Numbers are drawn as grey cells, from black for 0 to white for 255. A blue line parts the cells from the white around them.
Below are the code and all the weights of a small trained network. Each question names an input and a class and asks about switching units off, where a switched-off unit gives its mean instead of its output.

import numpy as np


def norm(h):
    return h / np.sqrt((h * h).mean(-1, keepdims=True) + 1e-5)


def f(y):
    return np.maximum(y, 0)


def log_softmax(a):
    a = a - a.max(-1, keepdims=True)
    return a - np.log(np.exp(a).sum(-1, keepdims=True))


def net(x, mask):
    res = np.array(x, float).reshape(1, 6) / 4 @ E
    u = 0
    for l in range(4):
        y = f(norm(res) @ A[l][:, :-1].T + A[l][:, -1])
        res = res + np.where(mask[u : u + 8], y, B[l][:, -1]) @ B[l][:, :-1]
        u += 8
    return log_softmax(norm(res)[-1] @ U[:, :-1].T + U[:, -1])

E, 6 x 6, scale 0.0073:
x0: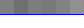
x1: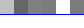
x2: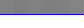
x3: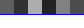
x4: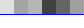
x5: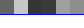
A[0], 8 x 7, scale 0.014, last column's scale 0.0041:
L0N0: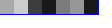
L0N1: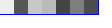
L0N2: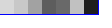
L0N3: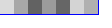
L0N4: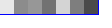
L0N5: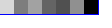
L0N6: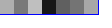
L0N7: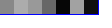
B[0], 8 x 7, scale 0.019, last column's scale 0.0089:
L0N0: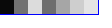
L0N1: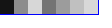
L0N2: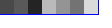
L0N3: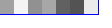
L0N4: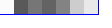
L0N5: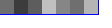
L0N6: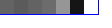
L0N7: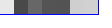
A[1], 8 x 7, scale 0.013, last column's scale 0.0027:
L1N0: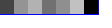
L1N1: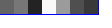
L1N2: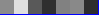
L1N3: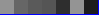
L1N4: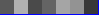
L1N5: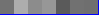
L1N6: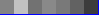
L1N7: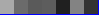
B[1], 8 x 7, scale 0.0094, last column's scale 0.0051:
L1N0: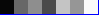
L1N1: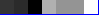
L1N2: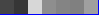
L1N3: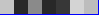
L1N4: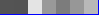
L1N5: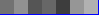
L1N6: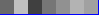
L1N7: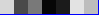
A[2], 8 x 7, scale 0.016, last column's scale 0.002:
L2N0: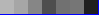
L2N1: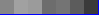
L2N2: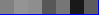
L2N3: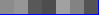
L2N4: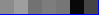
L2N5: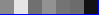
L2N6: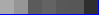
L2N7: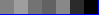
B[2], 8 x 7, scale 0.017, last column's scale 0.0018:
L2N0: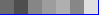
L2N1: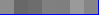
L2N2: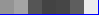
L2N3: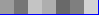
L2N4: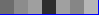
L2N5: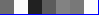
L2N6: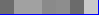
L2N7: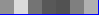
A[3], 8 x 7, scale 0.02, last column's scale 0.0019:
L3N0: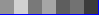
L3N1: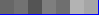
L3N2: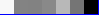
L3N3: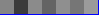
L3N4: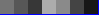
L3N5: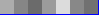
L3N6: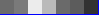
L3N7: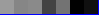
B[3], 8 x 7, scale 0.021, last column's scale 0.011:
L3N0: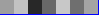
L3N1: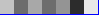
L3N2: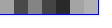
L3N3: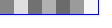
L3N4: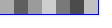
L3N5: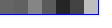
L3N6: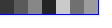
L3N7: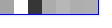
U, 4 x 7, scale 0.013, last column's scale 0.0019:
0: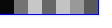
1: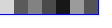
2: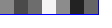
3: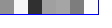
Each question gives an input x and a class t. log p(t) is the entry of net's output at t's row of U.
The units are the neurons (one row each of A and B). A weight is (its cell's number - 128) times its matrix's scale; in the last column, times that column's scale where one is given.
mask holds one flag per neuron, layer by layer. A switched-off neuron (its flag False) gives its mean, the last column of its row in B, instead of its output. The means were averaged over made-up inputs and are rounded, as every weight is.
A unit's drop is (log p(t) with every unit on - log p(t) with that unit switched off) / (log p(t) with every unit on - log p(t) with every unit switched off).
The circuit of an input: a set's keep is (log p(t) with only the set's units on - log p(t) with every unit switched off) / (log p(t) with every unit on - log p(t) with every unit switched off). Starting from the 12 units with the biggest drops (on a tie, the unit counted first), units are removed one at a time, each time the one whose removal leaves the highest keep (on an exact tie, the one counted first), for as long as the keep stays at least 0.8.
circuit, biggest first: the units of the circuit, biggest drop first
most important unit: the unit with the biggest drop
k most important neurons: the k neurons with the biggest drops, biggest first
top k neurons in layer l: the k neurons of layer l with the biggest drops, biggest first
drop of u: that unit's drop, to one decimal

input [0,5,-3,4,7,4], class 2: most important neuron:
(L0N2)
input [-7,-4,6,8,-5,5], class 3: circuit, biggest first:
(L0N2, L0N0, L3N7)
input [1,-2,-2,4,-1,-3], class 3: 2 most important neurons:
(L0N0, L0N2)
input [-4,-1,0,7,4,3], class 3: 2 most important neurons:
(L0N6, L3N7)
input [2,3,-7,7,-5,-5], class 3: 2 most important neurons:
(L0N0, L0N2)
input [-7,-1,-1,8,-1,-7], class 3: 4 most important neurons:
(L0N0, L0N6, L3N7, L2N2)
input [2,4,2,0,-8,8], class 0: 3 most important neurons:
(L0N6, L0N2, L0N5)
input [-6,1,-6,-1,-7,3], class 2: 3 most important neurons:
(L0N0, L0N1, L0N7)
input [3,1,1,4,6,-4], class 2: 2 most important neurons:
(L0N6, L0N5)
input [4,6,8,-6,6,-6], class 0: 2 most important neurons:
(L0N1, L0N7)
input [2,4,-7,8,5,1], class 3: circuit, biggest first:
(L0N6, L3N7)
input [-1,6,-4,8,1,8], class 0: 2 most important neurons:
(L0N0, L0N3)
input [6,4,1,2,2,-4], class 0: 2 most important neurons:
(L0N1, L0N7)
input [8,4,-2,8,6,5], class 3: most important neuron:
(L0N6)
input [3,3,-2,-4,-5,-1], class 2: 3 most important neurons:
(L0N0, L1N1, L0N4)
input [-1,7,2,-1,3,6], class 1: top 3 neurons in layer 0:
(L0N4, L0N1, L0N3)
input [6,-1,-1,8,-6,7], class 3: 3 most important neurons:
(L0N1, L0N0, L0N2)
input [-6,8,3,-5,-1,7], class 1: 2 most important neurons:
(L0N4, L0N1)
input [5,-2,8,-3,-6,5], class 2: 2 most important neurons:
(L0N1, L0N0)
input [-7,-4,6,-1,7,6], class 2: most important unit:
L0N2
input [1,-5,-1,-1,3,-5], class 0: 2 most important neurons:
(L0N1, L0N4)
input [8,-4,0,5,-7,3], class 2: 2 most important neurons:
(L0N7, L0N4)
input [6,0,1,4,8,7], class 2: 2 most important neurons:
(L0N2, L0N6)
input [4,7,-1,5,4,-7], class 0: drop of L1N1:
0.0
